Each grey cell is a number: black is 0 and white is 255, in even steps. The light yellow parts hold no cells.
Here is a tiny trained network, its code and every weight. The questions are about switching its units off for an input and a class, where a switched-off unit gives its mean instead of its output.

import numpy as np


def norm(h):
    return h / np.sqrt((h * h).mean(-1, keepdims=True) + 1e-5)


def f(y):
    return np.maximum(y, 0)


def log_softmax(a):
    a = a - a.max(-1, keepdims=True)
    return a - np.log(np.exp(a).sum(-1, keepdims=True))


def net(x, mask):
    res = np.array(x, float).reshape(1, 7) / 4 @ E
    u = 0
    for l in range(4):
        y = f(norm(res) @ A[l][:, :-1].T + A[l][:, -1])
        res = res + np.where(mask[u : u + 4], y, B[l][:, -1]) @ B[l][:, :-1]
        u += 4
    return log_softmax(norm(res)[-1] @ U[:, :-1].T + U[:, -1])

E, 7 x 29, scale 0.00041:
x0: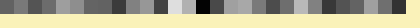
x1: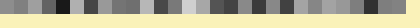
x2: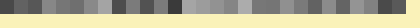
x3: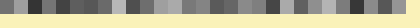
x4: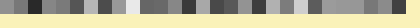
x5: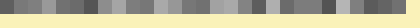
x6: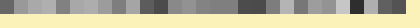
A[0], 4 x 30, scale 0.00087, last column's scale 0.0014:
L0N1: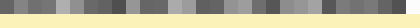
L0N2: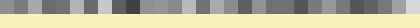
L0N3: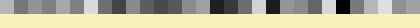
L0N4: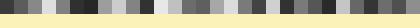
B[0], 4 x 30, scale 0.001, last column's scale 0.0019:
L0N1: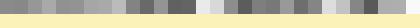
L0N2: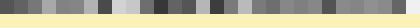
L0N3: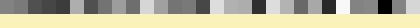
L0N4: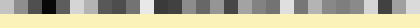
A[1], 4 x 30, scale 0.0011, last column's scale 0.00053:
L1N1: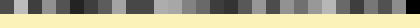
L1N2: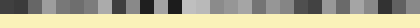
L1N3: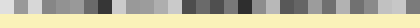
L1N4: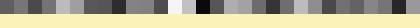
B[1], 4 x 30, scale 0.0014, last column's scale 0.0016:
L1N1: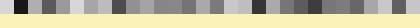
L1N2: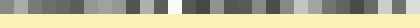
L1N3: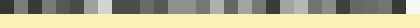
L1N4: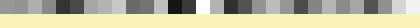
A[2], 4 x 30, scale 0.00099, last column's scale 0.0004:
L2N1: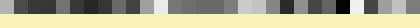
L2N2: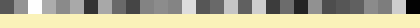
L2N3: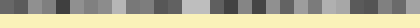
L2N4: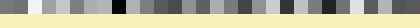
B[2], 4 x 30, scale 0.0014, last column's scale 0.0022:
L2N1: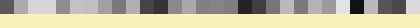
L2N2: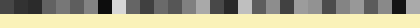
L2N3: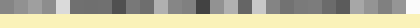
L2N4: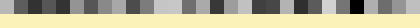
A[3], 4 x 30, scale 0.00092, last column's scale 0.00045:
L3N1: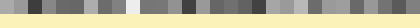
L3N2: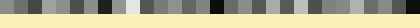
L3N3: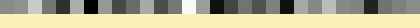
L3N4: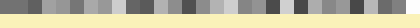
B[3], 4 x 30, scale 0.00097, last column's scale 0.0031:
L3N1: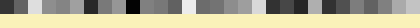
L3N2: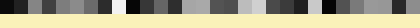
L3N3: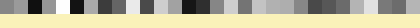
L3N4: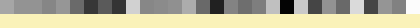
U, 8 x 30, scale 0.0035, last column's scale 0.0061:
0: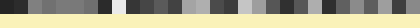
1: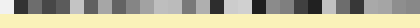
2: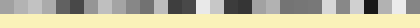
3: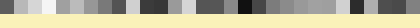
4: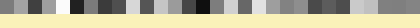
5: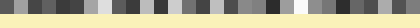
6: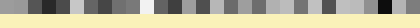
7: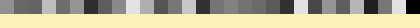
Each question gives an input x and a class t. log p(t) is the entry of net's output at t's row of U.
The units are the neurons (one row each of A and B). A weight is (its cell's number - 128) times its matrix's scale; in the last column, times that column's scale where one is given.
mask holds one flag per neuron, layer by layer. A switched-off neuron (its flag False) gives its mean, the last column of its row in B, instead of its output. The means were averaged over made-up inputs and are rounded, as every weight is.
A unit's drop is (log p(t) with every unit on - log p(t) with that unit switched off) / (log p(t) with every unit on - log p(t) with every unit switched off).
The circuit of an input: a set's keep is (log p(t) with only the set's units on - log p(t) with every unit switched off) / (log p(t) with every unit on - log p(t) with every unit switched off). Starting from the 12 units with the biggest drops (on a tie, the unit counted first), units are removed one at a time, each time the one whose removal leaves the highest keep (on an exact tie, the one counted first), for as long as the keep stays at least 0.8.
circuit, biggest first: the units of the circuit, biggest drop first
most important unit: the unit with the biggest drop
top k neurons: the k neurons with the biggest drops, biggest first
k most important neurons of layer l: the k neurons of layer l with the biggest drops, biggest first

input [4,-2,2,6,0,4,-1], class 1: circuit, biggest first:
(L1N1)
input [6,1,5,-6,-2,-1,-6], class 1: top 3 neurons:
(L2N4, L0N1, L1N3)
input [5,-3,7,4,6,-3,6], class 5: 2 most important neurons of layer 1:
(L1N2, L1N4)
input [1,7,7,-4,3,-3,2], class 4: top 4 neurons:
(L3N3, L1N3, L2N3, L2N1)
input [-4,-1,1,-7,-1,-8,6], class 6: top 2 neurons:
(L0N3, L1N1)
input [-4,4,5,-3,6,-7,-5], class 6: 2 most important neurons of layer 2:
(L2N2, L2N1)
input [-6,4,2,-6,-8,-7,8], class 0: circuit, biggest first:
(L2N2, L2N1, L1N4)
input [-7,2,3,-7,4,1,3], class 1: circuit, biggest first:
(L2N4, L1N4)
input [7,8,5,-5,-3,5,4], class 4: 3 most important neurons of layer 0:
(L0N1, L0N3, L0N2)
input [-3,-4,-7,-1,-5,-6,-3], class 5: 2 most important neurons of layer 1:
(L1N3, L1N4)
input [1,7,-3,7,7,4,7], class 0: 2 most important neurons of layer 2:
(L2N1, L2N4)
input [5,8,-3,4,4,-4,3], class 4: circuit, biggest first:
(L3N3, L2N3)
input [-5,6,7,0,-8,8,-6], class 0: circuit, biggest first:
(L2N2, L1N4)
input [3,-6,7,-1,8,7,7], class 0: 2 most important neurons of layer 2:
(L2N1, L2N3)
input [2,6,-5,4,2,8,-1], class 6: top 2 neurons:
(L0N4, L3N4)
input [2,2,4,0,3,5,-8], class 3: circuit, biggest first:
(L2N1)
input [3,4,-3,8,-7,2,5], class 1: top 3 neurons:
(L1N1, L3N1, L2N1)
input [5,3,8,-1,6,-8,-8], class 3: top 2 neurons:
(L2N1, L1N3)
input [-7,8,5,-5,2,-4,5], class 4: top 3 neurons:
(L3N3, L1N4, L2N3)
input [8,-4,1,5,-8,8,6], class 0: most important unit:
L2N2
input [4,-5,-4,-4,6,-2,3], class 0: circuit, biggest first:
(L3N1, L3N2)
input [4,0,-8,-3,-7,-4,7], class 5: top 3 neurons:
(L1N3, L2N1, L3N1)
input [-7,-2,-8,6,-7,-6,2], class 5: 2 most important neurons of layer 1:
(L1N3, L1N4)
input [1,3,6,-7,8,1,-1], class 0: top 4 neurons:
(L3N2, L3N1, L1N1, L1N3)
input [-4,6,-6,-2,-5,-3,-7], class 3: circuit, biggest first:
(L2N1, L1N4, L0N1)
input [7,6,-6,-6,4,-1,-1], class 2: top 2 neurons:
(L1N4, L1N1)
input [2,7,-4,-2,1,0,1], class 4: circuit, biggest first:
(L3N3)
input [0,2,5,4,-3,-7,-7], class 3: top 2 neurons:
(L2N1, L0N4)
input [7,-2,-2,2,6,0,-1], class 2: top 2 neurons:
(L1N4, L0N2)
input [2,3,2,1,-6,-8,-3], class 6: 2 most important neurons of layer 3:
(L3N1, L3N2)
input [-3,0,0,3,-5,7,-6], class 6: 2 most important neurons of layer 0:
(L0N4, L0N2)
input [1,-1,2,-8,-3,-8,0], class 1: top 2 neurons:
(L2N4, L0N4)
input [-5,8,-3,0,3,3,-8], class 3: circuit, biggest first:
(L2N1, L1N4, L0N1)
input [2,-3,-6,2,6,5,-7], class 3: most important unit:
L2N1
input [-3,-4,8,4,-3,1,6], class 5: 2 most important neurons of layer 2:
(L2N1, L2N3)
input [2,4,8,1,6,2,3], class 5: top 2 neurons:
(L1N2, L0N2)
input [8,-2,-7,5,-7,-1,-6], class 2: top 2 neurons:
(L1N4, L3N1)
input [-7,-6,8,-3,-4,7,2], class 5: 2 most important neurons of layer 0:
(L0N1, L0N3)
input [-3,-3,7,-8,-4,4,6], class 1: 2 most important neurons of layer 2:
(L2N4, L2N1)
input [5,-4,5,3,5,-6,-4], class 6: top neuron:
(L0N3)
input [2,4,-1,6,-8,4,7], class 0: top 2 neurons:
(L2N2, L2N1)
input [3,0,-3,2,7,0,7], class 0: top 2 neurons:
(L2N1, L3N2)
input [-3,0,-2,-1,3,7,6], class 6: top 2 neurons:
(L0N4, L2N1)
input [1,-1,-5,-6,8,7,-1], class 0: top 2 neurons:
(L3N2, L3N1)
